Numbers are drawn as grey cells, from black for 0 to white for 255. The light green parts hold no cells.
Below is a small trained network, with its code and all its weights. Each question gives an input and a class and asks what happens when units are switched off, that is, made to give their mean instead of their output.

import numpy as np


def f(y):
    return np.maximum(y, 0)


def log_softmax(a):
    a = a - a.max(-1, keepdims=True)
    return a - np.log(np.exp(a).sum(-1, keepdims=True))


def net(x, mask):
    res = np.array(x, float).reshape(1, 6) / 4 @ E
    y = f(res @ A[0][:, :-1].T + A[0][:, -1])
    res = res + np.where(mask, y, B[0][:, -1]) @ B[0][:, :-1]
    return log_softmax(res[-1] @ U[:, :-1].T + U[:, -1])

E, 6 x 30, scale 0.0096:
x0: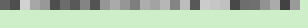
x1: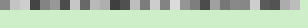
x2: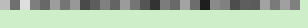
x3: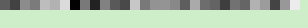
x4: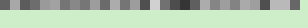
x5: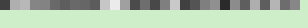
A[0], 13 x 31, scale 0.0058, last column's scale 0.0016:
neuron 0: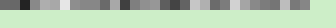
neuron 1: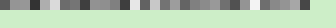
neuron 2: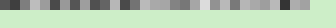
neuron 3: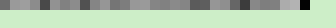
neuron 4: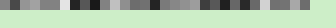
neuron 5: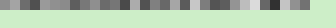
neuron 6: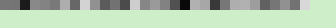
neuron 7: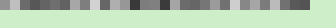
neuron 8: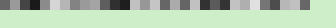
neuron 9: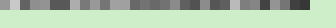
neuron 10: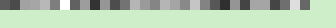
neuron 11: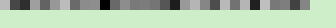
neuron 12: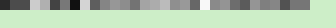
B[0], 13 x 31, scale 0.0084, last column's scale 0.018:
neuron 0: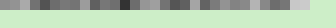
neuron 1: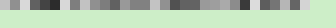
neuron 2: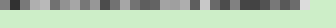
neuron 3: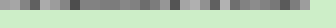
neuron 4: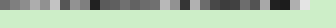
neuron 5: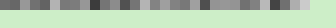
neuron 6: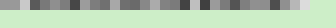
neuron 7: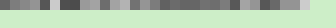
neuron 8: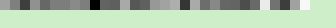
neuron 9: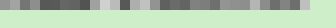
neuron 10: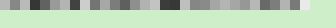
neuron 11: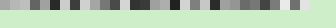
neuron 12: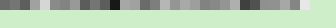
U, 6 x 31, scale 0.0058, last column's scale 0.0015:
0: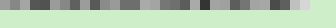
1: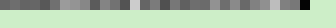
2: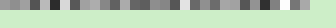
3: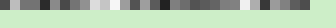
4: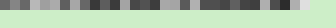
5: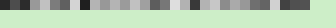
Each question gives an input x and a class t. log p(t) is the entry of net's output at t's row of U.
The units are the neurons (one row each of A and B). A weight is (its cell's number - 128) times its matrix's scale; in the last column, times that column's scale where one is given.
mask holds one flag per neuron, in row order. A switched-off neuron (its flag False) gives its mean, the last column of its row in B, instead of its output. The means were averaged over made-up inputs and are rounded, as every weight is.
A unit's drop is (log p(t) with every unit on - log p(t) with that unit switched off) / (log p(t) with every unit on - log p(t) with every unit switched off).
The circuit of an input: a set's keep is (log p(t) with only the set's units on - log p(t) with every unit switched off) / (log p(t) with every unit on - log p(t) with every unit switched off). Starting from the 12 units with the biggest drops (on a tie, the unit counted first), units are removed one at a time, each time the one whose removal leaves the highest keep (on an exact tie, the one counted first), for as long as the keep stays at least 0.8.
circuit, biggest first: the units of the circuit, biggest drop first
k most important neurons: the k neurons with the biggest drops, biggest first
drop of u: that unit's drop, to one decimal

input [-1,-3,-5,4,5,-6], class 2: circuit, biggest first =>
[neuron 11]
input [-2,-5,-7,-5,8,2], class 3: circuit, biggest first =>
[neuron 7; neuron 9]
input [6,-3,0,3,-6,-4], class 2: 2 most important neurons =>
[neuron 10; neuron 8]
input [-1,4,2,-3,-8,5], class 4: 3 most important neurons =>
[neuron 10; neuron 1; neuron 6]
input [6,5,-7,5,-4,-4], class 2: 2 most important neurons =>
[neuron 10; neuron 2]
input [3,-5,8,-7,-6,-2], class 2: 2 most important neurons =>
[neuron 11; neuron 8]
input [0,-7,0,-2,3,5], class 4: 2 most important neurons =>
[neuron 10; neuron 1]
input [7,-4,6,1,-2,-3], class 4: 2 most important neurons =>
[neuron 4; neuron 1]
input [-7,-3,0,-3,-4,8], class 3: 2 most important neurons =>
[neuron 8; neuron 9]
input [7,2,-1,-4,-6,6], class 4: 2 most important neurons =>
[neuron 10; neuron 11]
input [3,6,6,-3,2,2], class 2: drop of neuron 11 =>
-0.1
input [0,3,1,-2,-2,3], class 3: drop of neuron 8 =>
0.2
